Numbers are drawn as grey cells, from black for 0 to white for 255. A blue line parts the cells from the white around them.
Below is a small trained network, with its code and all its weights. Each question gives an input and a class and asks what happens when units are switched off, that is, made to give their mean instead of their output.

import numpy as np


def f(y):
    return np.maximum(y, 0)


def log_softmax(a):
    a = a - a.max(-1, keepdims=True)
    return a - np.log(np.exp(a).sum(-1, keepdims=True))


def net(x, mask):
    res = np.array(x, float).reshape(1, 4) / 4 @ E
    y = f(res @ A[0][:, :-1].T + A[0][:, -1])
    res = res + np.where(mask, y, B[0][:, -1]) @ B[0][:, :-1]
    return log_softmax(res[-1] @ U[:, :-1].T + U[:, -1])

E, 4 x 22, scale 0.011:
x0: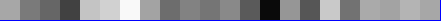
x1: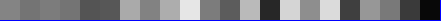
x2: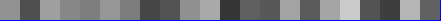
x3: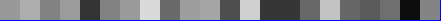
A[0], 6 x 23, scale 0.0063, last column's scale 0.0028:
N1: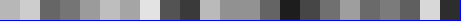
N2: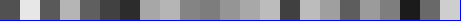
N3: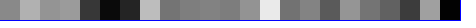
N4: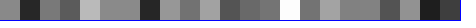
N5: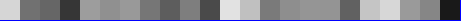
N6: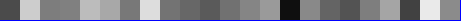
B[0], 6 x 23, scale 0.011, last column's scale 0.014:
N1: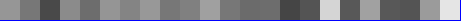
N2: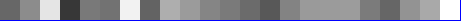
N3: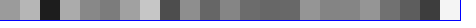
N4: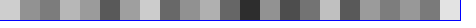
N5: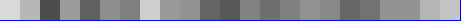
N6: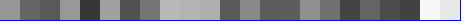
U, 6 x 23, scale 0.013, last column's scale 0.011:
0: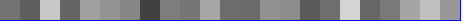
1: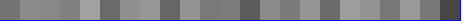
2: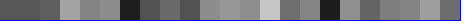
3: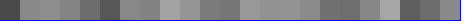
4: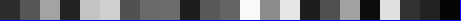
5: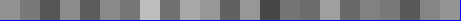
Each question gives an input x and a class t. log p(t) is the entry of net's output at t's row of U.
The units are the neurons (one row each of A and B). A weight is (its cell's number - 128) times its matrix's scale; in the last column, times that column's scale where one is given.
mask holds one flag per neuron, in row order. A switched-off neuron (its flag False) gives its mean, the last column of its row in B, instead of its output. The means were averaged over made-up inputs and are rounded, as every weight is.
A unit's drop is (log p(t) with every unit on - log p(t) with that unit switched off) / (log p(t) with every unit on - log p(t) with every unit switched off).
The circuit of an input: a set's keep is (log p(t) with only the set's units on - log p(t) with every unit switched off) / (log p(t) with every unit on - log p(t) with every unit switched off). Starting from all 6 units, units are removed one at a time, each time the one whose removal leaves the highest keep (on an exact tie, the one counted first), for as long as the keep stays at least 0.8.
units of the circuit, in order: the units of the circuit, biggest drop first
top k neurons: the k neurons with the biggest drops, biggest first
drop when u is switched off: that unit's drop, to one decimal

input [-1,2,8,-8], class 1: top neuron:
N4
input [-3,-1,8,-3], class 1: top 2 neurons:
N4; N2
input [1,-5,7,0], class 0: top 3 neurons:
N3; N6; N5
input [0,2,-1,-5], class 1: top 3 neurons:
N6; N1; N3
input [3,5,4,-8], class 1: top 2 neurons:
N6; N1
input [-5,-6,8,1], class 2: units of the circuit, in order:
N2; N4
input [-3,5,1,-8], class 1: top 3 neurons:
N6; N4; N1
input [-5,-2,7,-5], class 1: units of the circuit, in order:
N4; N6
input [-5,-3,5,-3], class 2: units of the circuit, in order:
N2; N1
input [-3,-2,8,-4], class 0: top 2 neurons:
N3; N5
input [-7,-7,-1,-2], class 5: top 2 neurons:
N3; N6
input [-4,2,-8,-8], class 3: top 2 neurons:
N4; N1
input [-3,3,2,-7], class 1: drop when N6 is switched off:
0.2
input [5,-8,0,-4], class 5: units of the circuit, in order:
N1
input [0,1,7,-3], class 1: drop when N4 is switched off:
0.4
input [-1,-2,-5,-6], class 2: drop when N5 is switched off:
0.0
